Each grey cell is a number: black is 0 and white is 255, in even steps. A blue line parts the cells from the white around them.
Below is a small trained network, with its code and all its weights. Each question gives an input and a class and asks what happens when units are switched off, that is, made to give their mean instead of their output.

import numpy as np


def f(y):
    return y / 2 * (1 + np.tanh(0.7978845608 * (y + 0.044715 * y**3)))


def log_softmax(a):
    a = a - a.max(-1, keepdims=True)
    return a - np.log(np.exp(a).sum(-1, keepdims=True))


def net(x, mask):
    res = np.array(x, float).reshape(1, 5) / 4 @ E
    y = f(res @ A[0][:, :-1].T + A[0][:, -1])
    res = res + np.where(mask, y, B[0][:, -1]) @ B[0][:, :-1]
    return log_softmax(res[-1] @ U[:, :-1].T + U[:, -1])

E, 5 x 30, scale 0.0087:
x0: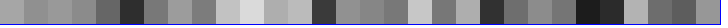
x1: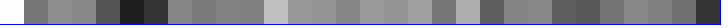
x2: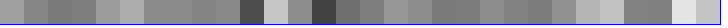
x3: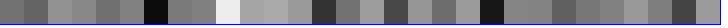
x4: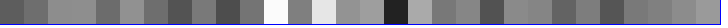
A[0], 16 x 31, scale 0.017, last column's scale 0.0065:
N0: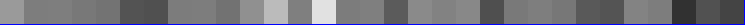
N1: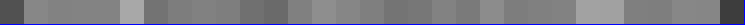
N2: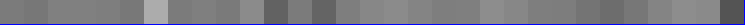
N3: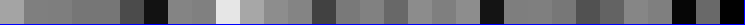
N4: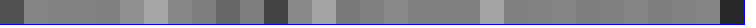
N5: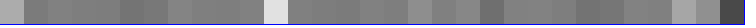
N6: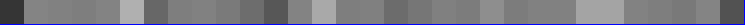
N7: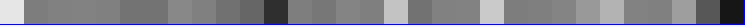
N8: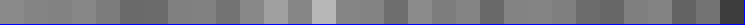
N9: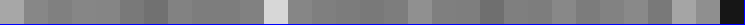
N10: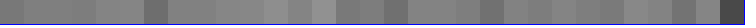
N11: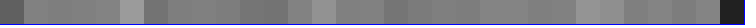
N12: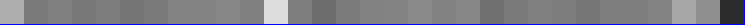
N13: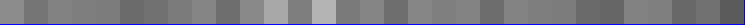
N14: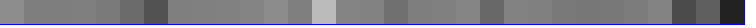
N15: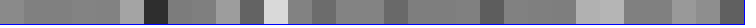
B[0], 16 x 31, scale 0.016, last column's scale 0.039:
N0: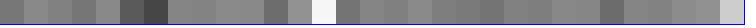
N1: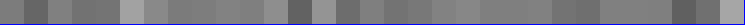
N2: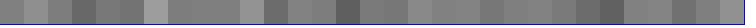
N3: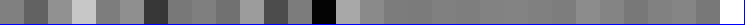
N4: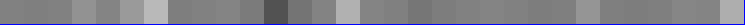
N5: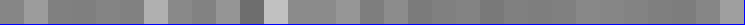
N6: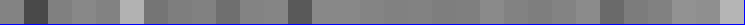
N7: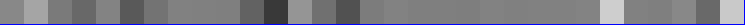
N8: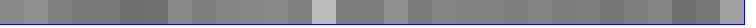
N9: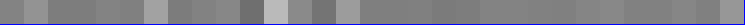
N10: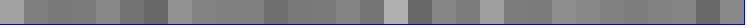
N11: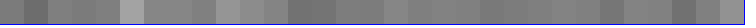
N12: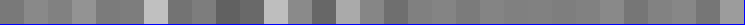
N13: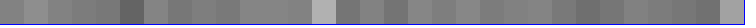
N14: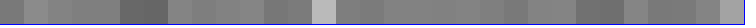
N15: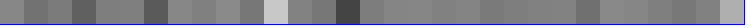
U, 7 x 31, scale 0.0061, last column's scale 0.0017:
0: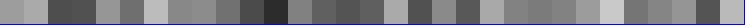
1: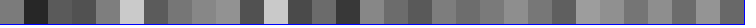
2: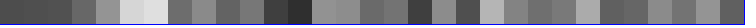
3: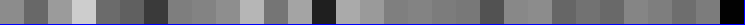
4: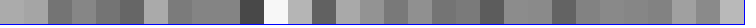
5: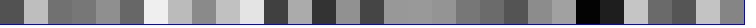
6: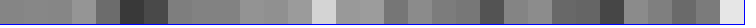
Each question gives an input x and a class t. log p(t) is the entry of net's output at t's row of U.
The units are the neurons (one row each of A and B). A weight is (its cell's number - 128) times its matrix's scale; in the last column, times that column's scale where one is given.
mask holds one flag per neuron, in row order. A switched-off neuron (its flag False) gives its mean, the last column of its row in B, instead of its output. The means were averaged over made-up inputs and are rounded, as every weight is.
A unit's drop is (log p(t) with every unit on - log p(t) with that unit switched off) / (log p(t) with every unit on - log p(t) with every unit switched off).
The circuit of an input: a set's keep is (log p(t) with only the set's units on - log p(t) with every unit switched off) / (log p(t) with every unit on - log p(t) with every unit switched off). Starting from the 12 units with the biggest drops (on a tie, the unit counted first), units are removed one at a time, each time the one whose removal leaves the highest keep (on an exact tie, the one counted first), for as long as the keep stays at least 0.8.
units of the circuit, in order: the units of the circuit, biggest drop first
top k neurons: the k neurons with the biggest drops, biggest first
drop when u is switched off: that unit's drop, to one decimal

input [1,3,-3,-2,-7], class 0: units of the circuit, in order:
N7
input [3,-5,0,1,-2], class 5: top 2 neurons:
N3, N7
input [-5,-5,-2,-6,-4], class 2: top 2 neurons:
N6, N4
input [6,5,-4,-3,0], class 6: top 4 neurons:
N0, N8, N13, N14
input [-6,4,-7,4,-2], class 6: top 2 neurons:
N0, N14
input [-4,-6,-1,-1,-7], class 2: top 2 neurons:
N6, N4
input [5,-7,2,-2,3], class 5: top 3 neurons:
N3, N6, N7
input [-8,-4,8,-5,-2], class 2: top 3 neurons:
N6, N1, N4
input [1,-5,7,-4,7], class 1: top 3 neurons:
N1, N15, N6
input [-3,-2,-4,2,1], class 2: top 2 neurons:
N3, N15
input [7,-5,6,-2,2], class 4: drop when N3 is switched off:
0.1
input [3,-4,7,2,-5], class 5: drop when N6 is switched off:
0.4
